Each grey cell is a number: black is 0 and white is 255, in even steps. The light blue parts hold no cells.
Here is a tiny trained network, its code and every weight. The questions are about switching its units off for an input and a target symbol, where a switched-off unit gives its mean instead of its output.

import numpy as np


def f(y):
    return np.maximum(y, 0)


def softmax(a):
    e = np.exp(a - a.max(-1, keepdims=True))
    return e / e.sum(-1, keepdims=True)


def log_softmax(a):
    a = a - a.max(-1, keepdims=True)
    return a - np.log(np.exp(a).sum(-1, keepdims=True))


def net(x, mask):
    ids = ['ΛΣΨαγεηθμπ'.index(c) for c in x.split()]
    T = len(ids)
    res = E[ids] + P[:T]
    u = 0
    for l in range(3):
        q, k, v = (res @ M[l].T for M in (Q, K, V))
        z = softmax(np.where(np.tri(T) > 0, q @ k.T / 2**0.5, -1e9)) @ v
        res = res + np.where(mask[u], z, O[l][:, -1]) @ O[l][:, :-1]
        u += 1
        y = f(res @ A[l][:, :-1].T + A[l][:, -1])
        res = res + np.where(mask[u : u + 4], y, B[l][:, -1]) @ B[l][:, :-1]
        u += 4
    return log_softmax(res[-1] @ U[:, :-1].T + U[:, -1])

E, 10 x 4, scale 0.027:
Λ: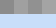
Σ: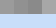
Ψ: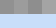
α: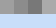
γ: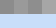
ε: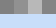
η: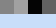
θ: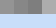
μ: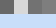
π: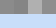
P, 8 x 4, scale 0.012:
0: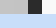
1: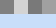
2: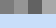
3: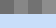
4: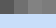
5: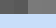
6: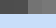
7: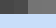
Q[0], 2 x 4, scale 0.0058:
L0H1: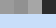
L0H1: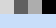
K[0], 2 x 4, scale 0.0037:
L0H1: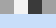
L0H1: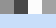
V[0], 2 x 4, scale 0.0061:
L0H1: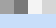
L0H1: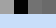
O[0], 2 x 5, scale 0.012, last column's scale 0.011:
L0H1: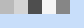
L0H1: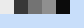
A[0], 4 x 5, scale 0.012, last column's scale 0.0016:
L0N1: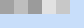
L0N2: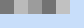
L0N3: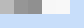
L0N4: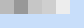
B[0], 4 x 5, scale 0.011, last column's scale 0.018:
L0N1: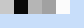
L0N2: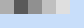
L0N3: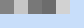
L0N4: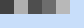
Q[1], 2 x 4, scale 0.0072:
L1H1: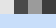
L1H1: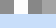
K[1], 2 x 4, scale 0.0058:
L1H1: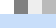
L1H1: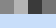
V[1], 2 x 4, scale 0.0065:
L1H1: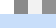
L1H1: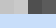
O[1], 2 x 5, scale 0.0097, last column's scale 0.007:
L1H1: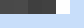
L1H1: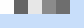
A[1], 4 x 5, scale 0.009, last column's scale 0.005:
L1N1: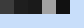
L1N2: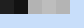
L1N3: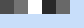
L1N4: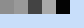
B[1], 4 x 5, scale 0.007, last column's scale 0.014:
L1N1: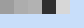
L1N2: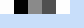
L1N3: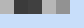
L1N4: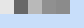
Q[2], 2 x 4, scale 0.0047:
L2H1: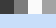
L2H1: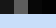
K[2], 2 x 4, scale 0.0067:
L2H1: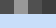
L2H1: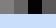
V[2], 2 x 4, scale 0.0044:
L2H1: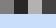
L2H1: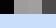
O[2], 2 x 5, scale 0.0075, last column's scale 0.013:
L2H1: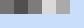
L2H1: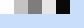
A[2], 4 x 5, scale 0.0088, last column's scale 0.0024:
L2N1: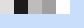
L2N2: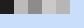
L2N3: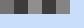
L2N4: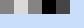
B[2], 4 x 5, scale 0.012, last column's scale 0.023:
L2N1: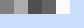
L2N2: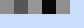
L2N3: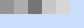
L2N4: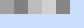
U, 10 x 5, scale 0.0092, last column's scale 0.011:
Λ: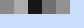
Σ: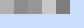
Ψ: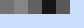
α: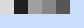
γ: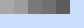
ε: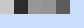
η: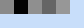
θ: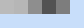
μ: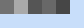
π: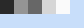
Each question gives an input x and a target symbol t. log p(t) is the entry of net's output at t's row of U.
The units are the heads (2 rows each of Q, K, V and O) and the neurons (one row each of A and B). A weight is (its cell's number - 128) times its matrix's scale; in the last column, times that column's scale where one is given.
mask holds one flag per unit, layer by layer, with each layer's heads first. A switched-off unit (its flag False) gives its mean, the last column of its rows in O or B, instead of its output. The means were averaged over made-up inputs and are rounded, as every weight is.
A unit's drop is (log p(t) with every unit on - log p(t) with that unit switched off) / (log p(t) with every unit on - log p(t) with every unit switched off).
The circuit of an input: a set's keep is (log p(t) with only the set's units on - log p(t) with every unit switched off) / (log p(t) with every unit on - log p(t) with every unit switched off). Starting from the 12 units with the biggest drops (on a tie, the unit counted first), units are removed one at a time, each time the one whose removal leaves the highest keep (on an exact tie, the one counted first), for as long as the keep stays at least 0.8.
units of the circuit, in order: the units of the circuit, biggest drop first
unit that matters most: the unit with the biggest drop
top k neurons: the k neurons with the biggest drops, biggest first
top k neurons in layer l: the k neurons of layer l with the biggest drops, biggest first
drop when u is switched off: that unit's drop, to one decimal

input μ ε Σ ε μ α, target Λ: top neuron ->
L0N4
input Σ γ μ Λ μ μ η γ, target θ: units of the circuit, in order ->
L0N1, L1H1, L1N2, L2N2
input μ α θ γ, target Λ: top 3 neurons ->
L0N1, L2N1, L1N2
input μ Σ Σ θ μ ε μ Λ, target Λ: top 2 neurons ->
L2N1, L1N2
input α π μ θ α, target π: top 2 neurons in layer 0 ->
L0N1, L0N2
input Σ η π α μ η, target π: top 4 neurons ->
L0N1, L0N3, L0N4, L2N4
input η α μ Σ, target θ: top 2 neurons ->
L0N1, L0N2
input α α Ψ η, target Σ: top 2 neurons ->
L2N4, L0N2
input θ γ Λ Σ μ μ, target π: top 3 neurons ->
L0N1, L0N3, L0N4
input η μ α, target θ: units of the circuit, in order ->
L0N1, L1H1, L0H1
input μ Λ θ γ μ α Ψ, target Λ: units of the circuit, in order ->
L1N2, L2N1
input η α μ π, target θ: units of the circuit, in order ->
L0N1, L1H1, L0H1
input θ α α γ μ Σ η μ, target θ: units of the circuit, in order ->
L0N1, L1H1
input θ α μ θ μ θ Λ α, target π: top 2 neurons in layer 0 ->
L0N2, L0N1
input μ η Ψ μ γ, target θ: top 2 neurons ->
L0N1, L2N3
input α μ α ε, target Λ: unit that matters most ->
L2N1
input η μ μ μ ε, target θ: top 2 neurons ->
L0N1, L2N1
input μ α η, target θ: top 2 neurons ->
L0N1, L0N2
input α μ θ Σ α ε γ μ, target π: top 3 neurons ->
L0N3, L0N4, L0N1
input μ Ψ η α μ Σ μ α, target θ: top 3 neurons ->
L0N1, L0N2, L1N2
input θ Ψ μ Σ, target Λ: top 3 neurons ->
L0N1, L2N3, L1N2
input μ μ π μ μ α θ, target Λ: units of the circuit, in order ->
L2N1
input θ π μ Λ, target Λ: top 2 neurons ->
L0N1, L2N1
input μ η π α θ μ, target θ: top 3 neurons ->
L0N1, L2N2, L1N2
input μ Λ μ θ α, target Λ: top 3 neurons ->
L0N4, L1N2, L1N1
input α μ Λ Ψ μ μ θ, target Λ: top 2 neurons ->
L1N2, L0N4
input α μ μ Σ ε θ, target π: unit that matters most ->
L0N2
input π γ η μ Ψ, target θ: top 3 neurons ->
L0N1, L0N2, L2N3
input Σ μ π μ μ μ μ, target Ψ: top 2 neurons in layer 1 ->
L1N1, L1N2
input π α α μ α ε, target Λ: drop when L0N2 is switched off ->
0.0
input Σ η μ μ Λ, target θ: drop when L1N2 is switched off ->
0.2
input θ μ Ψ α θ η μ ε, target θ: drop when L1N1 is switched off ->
-0.2
